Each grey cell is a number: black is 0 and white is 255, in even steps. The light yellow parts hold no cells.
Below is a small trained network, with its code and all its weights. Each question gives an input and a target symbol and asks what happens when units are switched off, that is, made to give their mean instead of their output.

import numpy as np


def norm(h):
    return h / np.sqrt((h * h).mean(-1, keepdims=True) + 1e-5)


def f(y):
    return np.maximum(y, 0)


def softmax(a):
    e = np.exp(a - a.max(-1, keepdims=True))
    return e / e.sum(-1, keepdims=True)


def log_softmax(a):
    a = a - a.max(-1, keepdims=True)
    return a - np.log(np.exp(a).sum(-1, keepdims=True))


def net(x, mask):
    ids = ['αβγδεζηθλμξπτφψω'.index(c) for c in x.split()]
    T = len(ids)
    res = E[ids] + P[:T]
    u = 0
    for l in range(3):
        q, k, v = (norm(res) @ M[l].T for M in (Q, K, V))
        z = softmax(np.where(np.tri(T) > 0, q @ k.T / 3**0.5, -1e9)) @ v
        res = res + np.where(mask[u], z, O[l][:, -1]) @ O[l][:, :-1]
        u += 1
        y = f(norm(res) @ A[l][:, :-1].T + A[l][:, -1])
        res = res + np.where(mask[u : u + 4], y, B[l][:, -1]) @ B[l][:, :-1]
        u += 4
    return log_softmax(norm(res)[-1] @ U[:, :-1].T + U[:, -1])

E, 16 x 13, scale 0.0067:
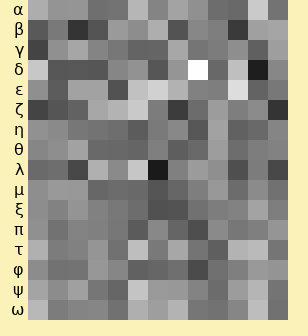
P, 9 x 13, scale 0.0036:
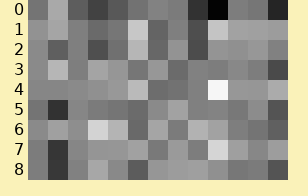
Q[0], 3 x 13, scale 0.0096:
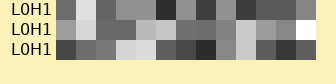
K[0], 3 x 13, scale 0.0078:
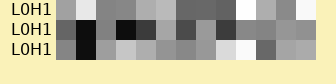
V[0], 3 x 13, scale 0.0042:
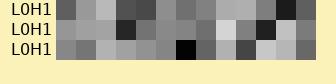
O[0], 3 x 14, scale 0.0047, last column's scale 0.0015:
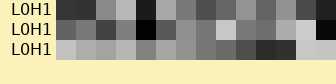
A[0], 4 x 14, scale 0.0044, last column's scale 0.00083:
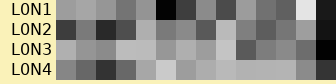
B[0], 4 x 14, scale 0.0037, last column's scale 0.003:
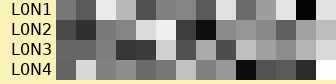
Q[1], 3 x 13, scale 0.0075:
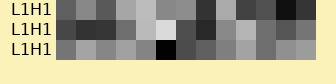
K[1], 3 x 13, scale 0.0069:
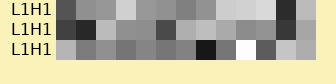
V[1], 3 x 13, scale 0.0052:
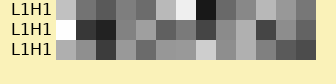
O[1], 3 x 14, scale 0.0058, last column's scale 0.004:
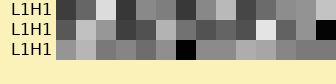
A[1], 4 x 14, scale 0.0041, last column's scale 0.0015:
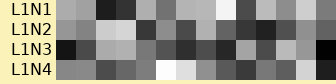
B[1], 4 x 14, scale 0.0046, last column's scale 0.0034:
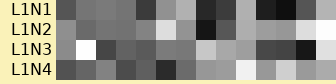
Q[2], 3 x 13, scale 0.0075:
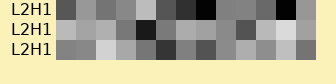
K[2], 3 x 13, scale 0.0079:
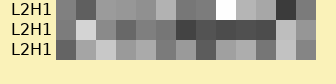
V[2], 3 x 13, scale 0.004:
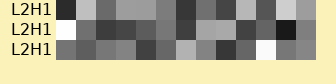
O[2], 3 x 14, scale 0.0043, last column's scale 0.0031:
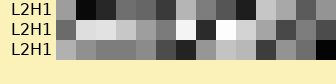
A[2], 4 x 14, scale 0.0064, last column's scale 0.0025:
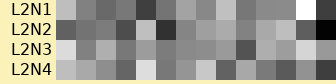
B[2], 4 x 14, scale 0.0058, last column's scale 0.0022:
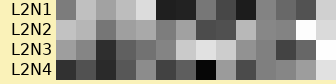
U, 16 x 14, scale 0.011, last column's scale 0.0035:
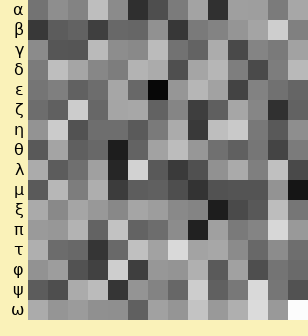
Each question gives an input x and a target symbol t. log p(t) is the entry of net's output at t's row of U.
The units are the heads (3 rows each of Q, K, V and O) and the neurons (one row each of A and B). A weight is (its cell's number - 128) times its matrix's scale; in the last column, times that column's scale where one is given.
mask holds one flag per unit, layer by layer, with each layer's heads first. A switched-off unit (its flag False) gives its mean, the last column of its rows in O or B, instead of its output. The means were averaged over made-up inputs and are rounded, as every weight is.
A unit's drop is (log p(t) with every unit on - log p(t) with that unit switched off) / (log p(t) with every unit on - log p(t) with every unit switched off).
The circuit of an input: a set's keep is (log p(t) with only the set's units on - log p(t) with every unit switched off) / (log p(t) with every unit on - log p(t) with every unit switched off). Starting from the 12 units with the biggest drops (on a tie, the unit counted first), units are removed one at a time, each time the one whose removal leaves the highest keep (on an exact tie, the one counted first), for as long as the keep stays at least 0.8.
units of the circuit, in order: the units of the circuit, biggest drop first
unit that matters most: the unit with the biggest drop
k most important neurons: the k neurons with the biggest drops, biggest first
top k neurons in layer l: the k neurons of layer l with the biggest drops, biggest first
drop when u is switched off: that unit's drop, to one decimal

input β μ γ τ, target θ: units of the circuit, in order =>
L0H1, L1N1
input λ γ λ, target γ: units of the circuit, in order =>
L1H1
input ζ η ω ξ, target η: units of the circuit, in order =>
L0H1, L1N3, L2N2
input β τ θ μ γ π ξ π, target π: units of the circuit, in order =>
L0H1, L2N2
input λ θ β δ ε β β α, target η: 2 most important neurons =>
L2N1, L0N2
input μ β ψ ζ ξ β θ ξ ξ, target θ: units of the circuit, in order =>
L0H1, L1N3
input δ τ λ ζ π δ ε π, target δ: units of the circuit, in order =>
L1N3, L2H1
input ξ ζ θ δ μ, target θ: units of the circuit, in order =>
L0H1, L1N3
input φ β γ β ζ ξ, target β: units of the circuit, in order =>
L0H1, L1H1
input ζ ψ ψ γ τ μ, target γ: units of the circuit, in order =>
L0H1, L1H1
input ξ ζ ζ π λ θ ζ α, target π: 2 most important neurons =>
L1N4, L2N1
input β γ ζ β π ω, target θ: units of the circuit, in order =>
L0H1, L0N4
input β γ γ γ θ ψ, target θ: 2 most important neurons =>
L1N1, L0N4
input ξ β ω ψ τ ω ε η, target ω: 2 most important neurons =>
L0N1, L2N2
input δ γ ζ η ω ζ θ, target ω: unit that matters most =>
L0H1
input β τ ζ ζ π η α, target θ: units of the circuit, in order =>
L1N1, L0H1
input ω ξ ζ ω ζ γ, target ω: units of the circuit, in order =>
L0N1, L0H1, L2N2
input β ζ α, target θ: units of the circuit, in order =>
L0H1, L0N4
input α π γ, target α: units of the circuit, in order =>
L0H1, L2N1
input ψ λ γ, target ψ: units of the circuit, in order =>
L0N1
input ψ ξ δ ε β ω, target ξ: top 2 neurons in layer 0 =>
L0N1, L0N4
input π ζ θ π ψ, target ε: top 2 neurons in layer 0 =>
L0N4, L0N1
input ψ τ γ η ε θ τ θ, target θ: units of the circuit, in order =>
L0H1, L1N3
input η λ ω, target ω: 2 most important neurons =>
L2N2, L0N4
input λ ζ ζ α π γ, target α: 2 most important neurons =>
L2N1, L0N1
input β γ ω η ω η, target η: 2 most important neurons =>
L2N2, L1N3
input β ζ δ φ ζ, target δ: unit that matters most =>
L2H1
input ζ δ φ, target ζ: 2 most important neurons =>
L0N1, L1N3
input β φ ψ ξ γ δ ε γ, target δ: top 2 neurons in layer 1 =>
L1N3, L1N2
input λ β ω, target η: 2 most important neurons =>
L2N1, L1N4
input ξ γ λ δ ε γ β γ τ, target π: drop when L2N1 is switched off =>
0.4
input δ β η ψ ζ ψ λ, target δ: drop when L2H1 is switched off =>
0.8
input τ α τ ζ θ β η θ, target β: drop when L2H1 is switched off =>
0.0
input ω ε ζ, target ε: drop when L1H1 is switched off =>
0.1
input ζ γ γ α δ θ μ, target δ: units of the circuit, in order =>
L2H1
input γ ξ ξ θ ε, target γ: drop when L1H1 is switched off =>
0.8
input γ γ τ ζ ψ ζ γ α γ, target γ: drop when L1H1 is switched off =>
0.7
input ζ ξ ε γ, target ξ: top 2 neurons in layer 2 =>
L2N3, L2N1
